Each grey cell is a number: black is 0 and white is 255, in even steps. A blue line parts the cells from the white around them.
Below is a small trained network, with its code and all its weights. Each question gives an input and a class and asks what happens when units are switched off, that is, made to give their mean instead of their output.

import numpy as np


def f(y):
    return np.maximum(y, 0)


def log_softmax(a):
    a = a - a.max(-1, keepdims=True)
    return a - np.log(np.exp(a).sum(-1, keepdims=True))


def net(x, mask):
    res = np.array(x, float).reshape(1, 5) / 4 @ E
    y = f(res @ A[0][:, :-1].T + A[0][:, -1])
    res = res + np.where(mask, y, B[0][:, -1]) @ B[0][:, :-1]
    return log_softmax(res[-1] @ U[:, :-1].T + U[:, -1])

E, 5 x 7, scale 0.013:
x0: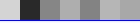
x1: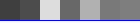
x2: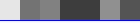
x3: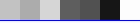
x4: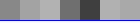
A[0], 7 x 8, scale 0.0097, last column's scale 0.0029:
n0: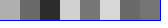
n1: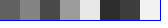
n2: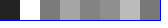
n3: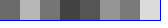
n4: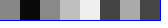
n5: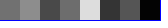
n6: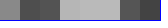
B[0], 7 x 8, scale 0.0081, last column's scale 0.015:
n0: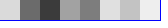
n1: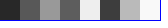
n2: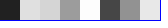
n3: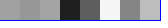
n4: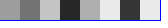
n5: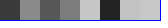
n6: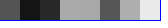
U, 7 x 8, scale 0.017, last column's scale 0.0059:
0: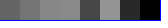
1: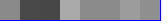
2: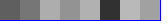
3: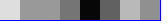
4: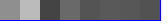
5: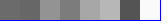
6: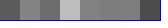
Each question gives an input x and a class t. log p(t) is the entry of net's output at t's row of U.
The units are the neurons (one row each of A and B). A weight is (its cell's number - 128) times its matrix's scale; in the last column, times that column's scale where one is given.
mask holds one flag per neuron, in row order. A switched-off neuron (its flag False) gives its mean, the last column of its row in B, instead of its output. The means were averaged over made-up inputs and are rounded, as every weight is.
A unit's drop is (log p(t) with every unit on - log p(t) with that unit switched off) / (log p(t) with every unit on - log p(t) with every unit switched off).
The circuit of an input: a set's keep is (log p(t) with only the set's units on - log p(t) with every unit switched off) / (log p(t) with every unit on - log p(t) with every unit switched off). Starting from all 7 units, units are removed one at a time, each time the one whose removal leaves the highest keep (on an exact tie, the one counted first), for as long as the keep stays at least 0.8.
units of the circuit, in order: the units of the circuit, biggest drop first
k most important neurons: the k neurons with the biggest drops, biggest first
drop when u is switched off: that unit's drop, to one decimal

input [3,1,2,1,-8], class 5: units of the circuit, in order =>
(n4)
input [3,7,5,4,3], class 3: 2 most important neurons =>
(n1, n2)
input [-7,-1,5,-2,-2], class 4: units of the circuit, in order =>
(n2, n4)
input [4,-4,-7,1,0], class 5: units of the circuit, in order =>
(n4, n5)
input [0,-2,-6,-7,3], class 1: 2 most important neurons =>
(n0, n6)
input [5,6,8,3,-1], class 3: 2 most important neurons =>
(n1, n2)
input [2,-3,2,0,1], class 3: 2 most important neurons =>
(n6, n1)
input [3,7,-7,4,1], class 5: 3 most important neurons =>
(n4, n1, n5)
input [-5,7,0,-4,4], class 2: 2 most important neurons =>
(n4, n0)
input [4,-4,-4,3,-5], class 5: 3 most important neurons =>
(n4, n2, n6)
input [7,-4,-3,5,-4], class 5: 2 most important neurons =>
(n4, n6)
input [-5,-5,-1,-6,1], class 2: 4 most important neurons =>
(n1, n2, n4, n5)
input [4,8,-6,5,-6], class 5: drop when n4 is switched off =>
1.2
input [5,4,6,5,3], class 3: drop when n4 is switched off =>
0.0
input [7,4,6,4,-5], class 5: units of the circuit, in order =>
(n4)
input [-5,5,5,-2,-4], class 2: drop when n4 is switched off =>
0.1
